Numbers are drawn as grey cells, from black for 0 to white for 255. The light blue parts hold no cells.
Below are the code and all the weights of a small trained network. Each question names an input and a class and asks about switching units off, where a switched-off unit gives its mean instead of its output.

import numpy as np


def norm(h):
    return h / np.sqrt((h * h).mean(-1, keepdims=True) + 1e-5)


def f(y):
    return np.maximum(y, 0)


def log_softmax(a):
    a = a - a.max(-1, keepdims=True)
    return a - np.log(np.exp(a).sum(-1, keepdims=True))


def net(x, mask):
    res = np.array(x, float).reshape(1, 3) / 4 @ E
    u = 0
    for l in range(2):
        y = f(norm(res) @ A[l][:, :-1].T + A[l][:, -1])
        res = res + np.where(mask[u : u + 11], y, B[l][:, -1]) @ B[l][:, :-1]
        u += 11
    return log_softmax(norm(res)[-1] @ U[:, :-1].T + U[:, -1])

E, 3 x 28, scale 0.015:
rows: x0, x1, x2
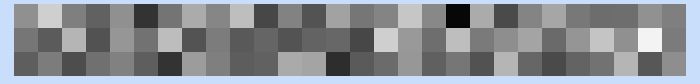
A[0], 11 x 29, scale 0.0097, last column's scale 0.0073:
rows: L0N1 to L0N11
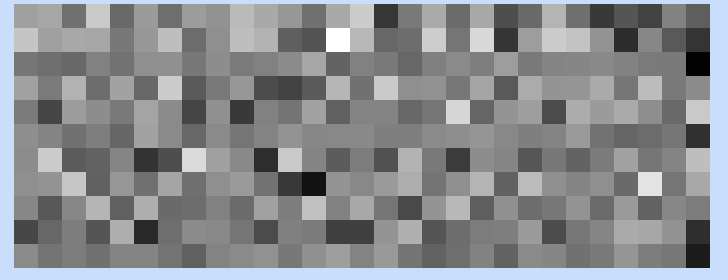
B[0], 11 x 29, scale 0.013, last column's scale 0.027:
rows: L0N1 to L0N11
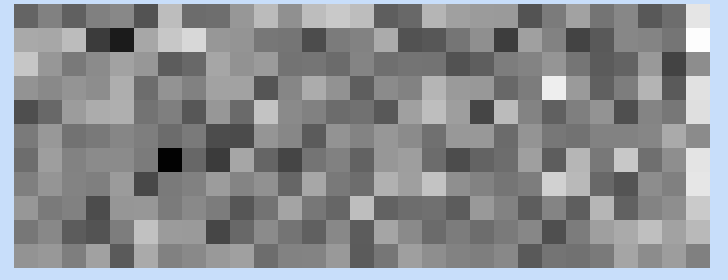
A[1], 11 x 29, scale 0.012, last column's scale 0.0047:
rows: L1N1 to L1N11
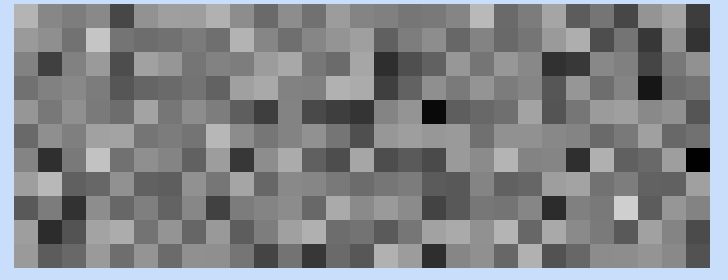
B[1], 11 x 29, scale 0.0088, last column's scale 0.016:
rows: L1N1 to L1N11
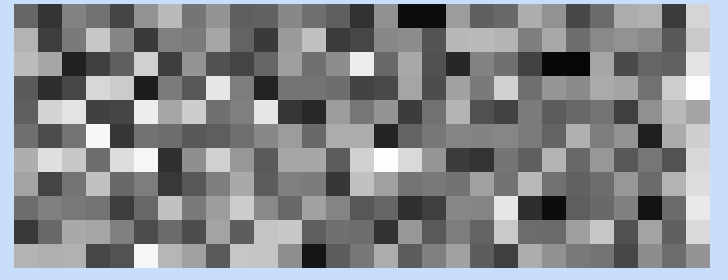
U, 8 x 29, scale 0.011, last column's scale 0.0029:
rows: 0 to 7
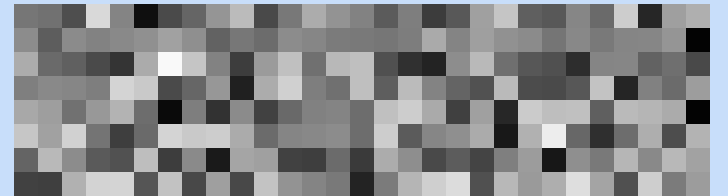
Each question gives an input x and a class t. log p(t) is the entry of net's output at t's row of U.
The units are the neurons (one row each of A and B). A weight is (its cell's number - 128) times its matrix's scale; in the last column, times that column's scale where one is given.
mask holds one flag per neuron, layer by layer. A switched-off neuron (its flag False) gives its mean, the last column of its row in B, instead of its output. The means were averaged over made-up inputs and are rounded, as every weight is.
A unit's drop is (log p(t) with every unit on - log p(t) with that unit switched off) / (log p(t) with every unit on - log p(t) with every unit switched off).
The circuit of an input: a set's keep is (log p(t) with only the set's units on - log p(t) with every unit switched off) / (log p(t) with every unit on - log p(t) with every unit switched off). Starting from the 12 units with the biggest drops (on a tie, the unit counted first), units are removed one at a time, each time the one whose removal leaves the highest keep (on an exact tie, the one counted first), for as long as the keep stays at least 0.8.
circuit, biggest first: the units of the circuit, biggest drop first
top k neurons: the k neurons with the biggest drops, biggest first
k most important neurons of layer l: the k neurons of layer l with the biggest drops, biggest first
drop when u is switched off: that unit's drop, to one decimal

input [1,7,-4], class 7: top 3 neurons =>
L0N8, L0N5, L1N6
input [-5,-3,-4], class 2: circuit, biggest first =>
L0N7
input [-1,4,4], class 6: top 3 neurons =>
L0N10, L0N4, L0N8
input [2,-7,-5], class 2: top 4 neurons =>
L0N2, L0N8, L0N4, L0N1
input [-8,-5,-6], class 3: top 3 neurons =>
L0N5, L1N7, L0N9
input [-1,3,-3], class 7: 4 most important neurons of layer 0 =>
L0N5, L0N8, L0N7, L0N9
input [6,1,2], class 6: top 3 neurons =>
L0N7, L0N10, L0N1
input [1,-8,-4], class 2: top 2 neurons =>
L0N2, L0N8
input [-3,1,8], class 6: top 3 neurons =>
L0N10, L0N1, L1N5
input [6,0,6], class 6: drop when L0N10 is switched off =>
0.0
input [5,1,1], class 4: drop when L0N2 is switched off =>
0.1
